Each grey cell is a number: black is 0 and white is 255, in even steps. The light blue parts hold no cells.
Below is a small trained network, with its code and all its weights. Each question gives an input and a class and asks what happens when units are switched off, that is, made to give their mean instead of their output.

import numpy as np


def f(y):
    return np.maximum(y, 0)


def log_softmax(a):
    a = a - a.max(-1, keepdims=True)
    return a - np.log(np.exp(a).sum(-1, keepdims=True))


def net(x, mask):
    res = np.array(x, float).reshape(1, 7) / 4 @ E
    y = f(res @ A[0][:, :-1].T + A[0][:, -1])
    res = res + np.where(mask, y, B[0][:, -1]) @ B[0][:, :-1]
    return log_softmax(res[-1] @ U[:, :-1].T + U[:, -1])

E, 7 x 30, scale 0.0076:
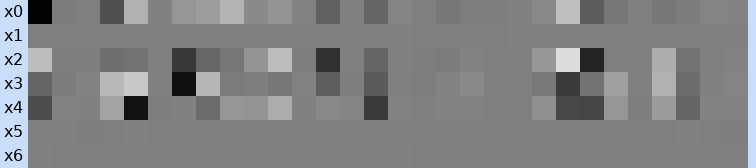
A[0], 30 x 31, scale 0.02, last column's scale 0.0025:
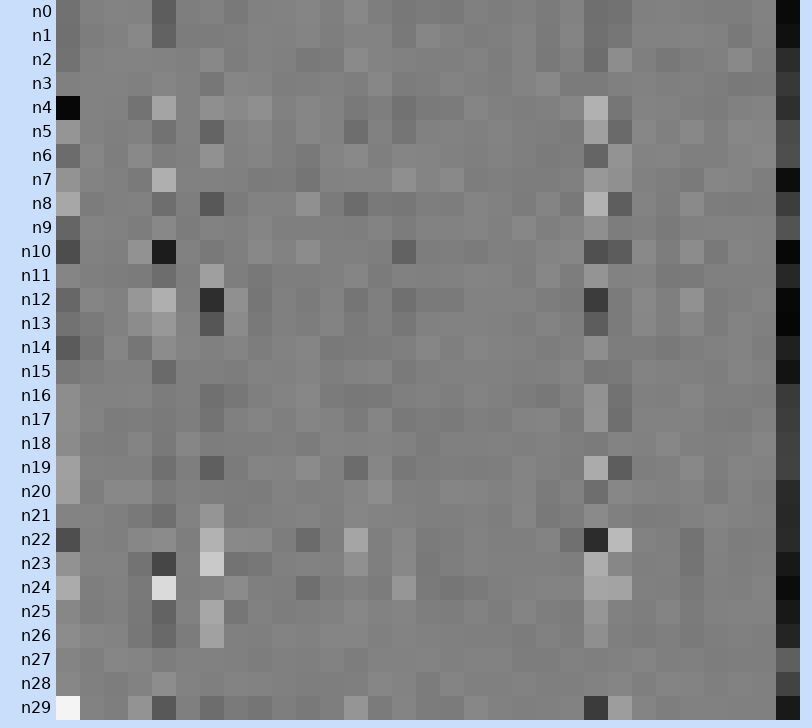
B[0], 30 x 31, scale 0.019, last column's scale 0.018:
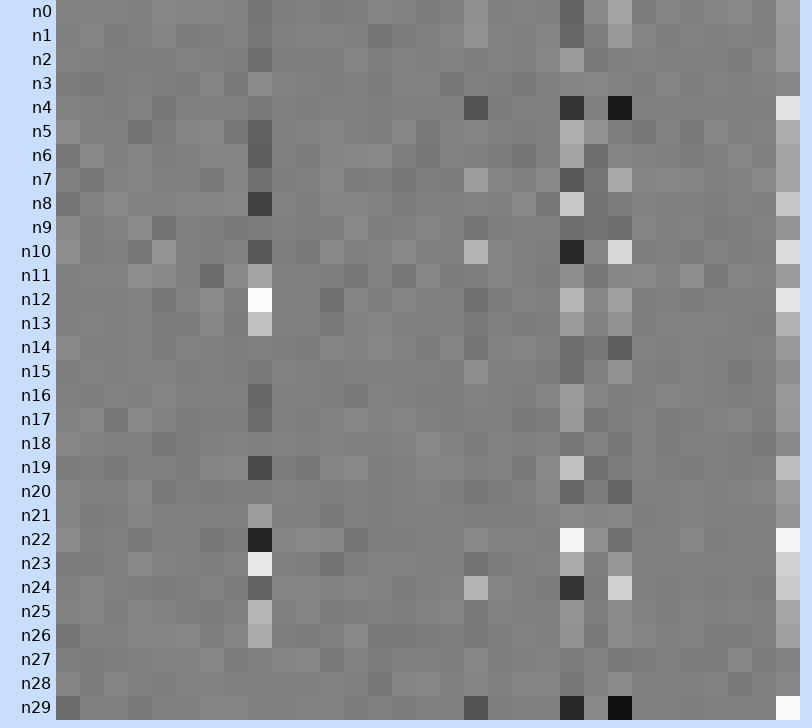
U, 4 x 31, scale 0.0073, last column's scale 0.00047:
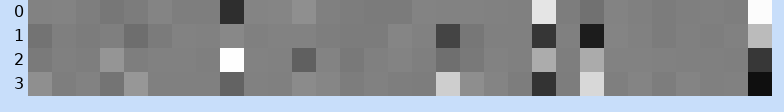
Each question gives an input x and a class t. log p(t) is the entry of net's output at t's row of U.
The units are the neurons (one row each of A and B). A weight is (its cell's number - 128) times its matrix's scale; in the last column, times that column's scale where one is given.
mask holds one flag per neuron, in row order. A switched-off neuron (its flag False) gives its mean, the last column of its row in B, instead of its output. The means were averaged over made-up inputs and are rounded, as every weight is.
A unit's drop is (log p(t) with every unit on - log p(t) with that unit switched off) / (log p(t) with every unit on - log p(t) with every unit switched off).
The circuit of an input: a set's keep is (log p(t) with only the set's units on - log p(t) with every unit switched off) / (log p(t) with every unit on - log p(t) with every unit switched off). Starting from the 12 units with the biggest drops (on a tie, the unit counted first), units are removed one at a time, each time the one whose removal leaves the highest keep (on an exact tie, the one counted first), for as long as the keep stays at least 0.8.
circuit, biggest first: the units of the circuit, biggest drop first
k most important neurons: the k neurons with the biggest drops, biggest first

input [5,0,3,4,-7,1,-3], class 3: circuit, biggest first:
n24
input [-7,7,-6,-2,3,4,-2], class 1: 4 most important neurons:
n29, n8, n19, n5
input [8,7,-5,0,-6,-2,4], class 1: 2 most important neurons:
n4, n10
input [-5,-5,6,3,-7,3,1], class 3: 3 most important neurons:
n24, n22, n7
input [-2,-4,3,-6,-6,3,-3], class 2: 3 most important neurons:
n23, n10, n25
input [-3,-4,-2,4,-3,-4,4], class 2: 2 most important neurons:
n4, n12
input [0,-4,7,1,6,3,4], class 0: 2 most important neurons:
n8, n19
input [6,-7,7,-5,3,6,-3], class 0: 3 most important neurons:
n29, n8, n19
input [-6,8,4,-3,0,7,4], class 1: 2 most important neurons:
n29, n22
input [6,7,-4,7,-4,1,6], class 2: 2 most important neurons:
n12, n29
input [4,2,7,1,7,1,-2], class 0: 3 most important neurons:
n8, n19, n24
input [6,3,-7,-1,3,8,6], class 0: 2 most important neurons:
n22, n29
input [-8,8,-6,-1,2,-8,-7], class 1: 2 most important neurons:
n29, n8
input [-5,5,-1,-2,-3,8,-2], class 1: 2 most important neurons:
n29, n10
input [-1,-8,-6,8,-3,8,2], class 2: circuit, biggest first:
n12
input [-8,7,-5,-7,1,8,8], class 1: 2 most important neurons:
n29, n12
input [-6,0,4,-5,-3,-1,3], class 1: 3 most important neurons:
n29, n22, n12
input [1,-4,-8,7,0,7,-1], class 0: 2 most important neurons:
n22, n23
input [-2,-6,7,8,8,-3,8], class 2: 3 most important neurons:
n12, n22, n13
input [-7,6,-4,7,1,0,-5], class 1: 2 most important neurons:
n29, n23
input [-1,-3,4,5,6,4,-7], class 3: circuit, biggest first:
n10
